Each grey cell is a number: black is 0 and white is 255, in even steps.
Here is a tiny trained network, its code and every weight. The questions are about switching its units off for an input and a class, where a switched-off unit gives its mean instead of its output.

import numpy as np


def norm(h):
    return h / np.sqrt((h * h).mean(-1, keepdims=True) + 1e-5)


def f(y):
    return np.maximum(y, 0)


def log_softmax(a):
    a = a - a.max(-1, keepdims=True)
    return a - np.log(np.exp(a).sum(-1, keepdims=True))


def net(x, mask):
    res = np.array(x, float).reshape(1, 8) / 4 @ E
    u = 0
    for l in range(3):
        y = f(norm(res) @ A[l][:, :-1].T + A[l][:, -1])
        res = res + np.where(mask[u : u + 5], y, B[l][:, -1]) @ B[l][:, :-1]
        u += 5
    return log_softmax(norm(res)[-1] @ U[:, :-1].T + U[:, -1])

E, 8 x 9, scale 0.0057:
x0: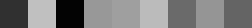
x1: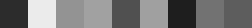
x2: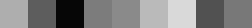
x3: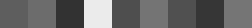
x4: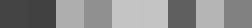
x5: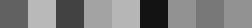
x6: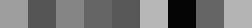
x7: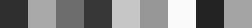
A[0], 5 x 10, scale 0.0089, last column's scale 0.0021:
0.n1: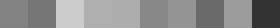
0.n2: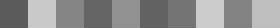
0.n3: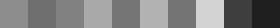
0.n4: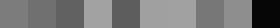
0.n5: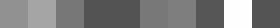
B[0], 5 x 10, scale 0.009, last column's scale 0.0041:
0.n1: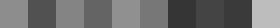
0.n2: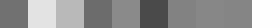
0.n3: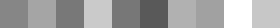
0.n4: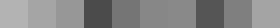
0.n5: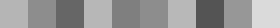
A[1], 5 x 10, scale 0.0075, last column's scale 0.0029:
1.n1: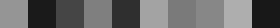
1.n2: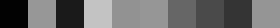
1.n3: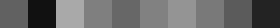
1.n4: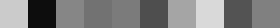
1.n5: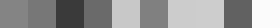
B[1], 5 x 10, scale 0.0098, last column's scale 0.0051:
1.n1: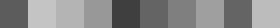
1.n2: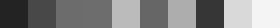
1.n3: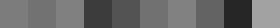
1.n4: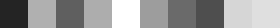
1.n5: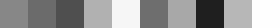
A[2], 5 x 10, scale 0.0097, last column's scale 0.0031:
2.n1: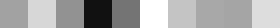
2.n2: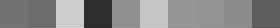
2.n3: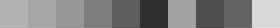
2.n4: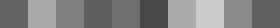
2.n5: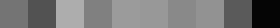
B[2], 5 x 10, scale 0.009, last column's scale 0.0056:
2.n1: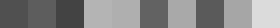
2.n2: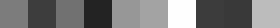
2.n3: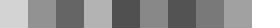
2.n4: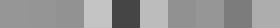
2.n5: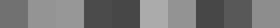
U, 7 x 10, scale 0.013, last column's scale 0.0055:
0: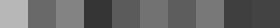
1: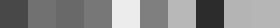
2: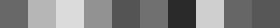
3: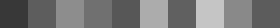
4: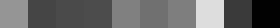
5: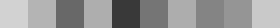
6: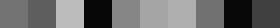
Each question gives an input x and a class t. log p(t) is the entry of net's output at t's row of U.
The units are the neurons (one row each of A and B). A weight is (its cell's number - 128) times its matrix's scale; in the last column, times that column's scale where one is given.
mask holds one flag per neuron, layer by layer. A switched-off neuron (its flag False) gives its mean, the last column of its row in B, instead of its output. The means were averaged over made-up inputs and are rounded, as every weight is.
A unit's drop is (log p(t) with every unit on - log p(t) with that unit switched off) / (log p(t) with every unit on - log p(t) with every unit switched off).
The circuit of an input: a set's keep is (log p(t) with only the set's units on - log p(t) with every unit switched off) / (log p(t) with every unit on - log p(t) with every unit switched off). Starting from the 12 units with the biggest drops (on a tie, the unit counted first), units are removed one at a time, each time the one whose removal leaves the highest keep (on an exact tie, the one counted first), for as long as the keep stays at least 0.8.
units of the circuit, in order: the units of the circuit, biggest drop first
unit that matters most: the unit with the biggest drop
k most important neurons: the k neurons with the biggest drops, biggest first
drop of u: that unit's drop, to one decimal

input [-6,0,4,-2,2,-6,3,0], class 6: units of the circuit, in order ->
(2.n2, 1.n5)
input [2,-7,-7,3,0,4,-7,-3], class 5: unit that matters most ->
0.n2
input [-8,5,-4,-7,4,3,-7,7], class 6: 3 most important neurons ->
(0.n1, 2.n2, 1.n4)
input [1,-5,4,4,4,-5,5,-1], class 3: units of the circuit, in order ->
(1.n1, 1.n5)
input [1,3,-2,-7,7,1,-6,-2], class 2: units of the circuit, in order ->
(0.n2, 1.n2)
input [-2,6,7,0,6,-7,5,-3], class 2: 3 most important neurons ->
(1.n1, 0.n3, 1.n2)
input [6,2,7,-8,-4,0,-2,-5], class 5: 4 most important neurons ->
(1.n4, 1.n2, 0.n3, 0.n2)
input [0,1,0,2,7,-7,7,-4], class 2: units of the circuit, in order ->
(1.n1, 1.n2)
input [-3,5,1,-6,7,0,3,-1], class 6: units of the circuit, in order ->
(2.n2, 1.n5)
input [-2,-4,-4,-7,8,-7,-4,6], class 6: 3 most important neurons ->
(2.n2, 0.n1, 1.n3)
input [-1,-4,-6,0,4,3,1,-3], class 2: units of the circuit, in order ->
(1.n5, 1.n2)
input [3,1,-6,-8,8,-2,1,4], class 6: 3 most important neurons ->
(2.n2, 1.n4, 0.n1)
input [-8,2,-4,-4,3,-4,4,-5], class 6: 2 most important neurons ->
(2.n2, 1.n5)
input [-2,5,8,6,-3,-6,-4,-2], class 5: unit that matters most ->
0.n4
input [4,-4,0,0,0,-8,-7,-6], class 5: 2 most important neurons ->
(0.n3, 1.n2)
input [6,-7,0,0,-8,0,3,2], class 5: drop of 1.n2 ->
0.3
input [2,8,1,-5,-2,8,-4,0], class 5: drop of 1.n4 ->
0.3
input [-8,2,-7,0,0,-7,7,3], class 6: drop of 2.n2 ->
0.3
